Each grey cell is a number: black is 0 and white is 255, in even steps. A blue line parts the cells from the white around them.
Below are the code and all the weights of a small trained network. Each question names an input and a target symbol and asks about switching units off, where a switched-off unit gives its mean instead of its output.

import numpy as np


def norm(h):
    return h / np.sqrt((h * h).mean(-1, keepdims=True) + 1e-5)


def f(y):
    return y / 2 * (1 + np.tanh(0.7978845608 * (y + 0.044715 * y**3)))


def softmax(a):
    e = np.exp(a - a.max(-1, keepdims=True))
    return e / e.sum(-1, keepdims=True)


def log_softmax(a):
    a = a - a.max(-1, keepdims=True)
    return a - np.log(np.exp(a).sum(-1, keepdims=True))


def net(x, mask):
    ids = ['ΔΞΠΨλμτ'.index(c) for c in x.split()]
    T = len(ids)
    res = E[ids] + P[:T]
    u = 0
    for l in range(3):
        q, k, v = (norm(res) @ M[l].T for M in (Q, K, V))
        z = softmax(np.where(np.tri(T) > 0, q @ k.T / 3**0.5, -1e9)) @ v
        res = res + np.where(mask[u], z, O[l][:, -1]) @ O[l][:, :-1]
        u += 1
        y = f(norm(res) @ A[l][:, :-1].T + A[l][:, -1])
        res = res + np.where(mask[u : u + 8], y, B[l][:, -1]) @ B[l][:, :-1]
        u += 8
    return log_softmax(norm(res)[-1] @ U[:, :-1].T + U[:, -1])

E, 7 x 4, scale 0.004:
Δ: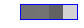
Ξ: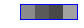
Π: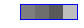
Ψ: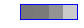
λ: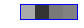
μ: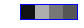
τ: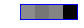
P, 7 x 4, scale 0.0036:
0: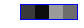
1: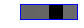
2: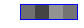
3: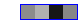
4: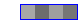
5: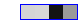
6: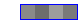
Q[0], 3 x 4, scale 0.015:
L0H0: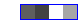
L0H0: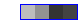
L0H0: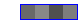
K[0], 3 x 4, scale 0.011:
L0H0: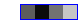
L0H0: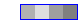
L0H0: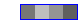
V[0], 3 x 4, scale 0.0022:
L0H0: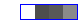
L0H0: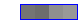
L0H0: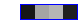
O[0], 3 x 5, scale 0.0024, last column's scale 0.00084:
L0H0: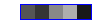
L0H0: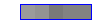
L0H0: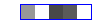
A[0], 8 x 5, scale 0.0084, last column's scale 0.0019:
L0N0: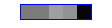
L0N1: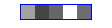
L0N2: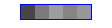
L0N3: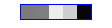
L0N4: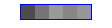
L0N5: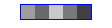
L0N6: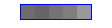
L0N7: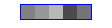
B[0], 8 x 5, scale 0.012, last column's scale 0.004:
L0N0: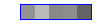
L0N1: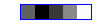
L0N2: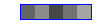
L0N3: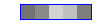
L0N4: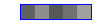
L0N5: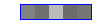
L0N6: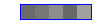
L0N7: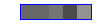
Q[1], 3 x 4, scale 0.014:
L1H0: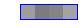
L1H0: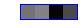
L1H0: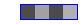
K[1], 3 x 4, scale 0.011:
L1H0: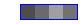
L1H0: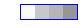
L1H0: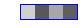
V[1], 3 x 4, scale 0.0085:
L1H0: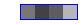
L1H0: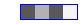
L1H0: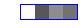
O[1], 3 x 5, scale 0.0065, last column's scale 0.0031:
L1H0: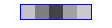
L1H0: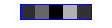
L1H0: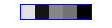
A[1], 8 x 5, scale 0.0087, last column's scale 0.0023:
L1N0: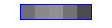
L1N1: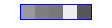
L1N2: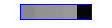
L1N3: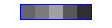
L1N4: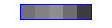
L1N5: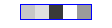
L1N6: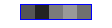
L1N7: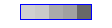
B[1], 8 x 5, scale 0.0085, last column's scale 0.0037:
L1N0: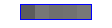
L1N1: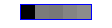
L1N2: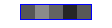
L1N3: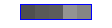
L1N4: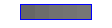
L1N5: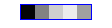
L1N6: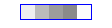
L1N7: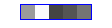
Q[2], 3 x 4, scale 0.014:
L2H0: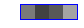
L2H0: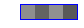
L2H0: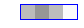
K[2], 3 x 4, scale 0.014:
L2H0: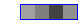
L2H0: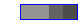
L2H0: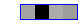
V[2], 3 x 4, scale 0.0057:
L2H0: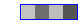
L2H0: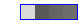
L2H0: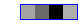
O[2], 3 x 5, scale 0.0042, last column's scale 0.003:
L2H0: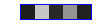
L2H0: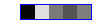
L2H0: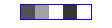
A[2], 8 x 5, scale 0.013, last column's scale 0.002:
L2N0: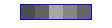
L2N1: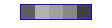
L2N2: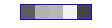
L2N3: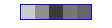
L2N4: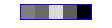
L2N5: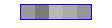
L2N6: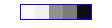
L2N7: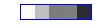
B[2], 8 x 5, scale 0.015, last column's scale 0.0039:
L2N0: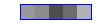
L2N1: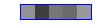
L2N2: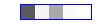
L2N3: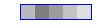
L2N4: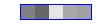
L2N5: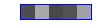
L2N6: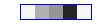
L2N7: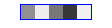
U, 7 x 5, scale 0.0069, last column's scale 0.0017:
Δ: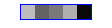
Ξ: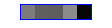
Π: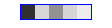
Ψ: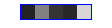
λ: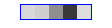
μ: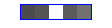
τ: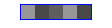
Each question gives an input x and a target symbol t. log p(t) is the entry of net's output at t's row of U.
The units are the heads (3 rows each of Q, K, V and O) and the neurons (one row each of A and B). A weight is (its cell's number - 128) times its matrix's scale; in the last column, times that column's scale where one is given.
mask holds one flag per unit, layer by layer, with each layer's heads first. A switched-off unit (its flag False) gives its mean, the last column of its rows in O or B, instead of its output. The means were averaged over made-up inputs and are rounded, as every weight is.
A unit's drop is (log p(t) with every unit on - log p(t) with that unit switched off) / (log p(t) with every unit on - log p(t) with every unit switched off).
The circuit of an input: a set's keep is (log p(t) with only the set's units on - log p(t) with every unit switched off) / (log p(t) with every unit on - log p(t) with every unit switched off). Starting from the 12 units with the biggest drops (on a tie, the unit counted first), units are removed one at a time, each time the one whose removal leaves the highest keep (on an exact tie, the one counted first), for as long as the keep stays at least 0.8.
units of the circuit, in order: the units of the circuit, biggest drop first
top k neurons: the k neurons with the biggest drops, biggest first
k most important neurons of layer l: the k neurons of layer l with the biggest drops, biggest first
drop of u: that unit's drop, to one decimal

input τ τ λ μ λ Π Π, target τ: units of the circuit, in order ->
[L0N1]
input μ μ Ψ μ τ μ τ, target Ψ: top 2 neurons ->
[L0N1, L0N7]
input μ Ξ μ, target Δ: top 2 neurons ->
[L1N6, L2N3]
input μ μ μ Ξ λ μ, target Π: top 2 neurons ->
[L0N1, L1N5]
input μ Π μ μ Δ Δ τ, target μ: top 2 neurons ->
[L0N1, L2N4]
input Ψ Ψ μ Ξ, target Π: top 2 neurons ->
[L1N5, L2N2]
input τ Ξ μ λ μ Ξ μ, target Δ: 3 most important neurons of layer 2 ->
[L2N3, L2N2, L2N6]
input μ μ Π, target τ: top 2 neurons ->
[L0N1, L2N2]
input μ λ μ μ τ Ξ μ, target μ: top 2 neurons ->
[L0N1, L1N6]
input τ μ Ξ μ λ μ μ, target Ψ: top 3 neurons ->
[L0N1, L2N2, L1N6]
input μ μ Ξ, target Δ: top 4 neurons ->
[L0N1, L1N5, L1N6, L2N3]
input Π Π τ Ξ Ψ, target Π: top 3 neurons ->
[L0N3, L2N2, L2N5]
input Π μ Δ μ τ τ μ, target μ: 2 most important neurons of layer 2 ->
[L2N4, L2N6]
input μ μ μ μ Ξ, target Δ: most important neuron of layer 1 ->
[L1N5]
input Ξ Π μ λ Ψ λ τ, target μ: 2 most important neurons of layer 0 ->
[L0N1, L0N5]
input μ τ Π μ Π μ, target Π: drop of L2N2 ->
0.2
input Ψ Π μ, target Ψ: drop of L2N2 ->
0.6
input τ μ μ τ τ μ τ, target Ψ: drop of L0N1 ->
1.0
